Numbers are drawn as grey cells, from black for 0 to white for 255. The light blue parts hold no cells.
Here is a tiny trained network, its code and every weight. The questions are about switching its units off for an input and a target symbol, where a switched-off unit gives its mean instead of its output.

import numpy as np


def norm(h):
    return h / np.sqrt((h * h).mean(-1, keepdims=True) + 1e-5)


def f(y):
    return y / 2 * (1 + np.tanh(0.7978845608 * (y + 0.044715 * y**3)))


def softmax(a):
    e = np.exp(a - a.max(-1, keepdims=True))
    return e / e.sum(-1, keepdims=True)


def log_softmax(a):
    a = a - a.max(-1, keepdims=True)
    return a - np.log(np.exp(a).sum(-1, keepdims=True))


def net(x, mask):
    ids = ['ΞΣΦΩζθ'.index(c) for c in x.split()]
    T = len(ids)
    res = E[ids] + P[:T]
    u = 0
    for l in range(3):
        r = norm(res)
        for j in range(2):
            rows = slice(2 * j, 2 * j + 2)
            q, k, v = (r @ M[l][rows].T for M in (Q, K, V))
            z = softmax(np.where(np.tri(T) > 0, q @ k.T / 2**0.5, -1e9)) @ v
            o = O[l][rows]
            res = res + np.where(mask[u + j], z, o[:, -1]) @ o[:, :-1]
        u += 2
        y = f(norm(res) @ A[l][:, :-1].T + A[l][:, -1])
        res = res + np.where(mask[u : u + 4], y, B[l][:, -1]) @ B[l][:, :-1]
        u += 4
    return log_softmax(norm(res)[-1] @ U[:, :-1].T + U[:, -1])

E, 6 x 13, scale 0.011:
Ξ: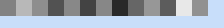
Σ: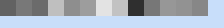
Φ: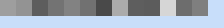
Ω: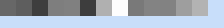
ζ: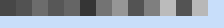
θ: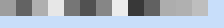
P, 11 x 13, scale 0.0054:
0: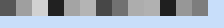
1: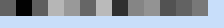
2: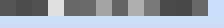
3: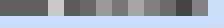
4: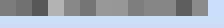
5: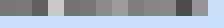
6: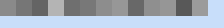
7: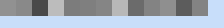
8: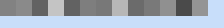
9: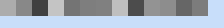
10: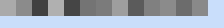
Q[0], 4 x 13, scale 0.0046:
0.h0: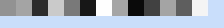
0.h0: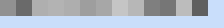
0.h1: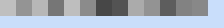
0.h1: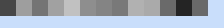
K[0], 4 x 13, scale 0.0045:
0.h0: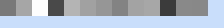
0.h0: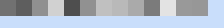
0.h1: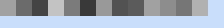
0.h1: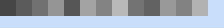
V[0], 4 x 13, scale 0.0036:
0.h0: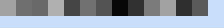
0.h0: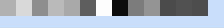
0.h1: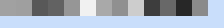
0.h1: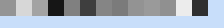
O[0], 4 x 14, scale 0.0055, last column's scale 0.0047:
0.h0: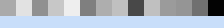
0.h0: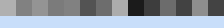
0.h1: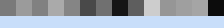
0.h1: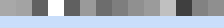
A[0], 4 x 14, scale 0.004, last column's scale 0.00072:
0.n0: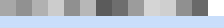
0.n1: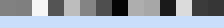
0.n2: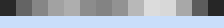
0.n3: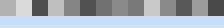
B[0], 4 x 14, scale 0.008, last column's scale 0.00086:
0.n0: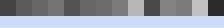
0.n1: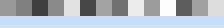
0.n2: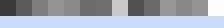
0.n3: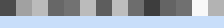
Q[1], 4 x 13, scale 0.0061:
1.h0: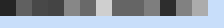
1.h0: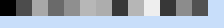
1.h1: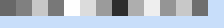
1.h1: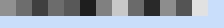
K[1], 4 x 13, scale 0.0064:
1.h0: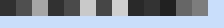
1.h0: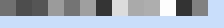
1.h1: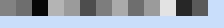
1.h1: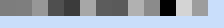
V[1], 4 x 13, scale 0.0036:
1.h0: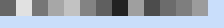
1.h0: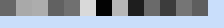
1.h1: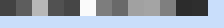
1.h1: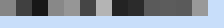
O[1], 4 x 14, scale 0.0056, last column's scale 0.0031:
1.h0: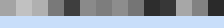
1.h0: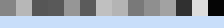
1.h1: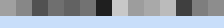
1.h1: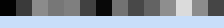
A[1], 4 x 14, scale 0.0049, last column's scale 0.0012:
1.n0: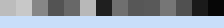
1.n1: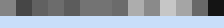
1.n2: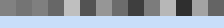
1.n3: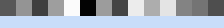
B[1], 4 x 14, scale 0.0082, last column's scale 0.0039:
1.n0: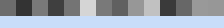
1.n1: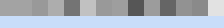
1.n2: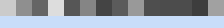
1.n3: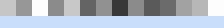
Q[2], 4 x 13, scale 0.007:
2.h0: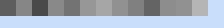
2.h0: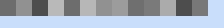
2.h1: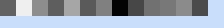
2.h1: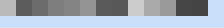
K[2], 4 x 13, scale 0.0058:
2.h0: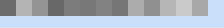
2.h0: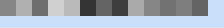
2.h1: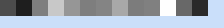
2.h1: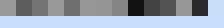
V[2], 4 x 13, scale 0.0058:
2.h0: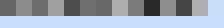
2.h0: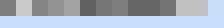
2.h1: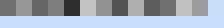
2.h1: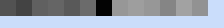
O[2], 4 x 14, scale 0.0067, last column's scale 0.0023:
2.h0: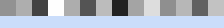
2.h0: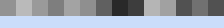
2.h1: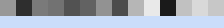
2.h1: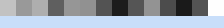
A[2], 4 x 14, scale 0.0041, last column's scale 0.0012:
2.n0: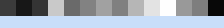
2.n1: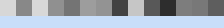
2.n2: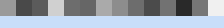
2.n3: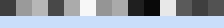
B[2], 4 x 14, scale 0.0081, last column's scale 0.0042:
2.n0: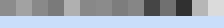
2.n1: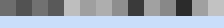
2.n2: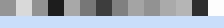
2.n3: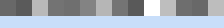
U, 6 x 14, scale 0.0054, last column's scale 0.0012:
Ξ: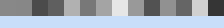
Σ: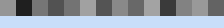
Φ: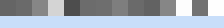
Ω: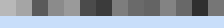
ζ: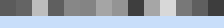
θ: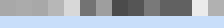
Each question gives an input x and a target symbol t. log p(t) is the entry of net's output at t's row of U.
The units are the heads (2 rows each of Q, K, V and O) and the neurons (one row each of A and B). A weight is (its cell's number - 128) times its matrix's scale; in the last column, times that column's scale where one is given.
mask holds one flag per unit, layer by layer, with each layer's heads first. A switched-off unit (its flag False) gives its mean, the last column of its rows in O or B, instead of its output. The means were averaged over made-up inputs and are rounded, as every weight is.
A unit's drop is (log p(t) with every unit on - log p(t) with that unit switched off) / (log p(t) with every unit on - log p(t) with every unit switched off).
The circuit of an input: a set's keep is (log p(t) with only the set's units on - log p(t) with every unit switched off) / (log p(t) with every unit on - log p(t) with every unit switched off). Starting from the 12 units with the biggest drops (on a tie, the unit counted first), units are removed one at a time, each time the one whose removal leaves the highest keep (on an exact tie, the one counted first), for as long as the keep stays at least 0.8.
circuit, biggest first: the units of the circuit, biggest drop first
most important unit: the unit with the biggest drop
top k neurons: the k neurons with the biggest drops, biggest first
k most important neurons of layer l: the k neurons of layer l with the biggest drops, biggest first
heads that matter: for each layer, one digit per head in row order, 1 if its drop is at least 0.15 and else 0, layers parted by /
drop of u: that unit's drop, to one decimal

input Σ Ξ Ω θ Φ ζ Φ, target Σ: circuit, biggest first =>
[1.n0 1.h0]
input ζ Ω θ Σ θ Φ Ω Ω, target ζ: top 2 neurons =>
[2.n3 0.n2]
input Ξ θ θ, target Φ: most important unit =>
0.n1
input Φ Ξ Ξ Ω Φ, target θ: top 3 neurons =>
[0.n3 0.n0 0.n1]
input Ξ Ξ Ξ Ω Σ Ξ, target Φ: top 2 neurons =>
[1.n3 0.n1]
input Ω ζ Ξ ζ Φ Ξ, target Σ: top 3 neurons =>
[0.n1 1.n0 1.n3]
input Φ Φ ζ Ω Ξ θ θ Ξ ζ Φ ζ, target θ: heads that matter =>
11 / 11 / 11
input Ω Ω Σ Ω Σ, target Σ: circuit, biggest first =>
[0.h0 2.h1]
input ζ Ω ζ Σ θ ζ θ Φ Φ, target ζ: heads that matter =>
10 / 00 / 01
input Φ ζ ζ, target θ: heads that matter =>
11 / 00 / 00
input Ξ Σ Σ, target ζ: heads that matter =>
10 / 00 / 10
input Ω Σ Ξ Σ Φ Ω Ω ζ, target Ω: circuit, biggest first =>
[1.n2 2.n2]
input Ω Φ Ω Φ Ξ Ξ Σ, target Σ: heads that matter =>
11 / 10 / 01
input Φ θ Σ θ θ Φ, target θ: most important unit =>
0.h0
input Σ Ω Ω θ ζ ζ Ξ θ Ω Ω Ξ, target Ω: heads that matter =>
11 / 11 / 11
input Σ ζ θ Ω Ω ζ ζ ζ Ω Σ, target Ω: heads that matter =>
10 / 00 / 11
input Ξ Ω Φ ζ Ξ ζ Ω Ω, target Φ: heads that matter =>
11 / 11 / 00
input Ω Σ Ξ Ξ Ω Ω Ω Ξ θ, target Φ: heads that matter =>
00 / 11 / 00
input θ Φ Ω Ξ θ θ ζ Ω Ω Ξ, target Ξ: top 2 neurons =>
[0.n1 0.n3]
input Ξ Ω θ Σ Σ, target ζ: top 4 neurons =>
[0.n1 2.n3 1.n3 2.n2]
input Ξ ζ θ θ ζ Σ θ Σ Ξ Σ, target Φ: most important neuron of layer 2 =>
[2.n1]
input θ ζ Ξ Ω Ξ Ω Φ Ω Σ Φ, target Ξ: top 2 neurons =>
[0.n1 0.n3]
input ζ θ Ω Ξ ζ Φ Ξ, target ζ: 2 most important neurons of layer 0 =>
[0.n3 0.n1]
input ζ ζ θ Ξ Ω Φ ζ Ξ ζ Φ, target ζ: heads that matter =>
11 / 01 / 01
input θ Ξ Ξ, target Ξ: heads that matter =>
11 / 01 / 01
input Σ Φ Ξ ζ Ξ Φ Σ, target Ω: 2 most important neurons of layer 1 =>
[1.n2 1.n0]
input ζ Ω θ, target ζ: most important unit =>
2.h1
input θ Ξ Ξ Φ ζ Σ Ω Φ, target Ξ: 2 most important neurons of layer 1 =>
[1.n0 1.n1]
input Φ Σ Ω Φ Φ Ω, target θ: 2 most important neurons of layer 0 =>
[0.n0 0.n2]
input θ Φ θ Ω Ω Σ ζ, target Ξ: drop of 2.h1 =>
0.3
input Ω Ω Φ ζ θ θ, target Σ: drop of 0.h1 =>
0.1
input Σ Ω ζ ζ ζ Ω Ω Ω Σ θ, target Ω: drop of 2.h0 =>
0.2
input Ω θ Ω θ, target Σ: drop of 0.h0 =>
1.6
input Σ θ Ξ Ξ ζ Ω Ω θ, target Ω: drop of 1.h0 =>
0.2
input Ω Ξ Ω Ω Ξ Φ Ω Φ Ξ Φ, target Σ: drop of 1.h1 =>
0.0
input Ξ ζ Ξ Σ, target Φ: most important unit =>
0.h1
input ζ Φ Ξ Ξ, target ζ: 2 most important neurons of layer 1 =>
[1.n3 1.n1]
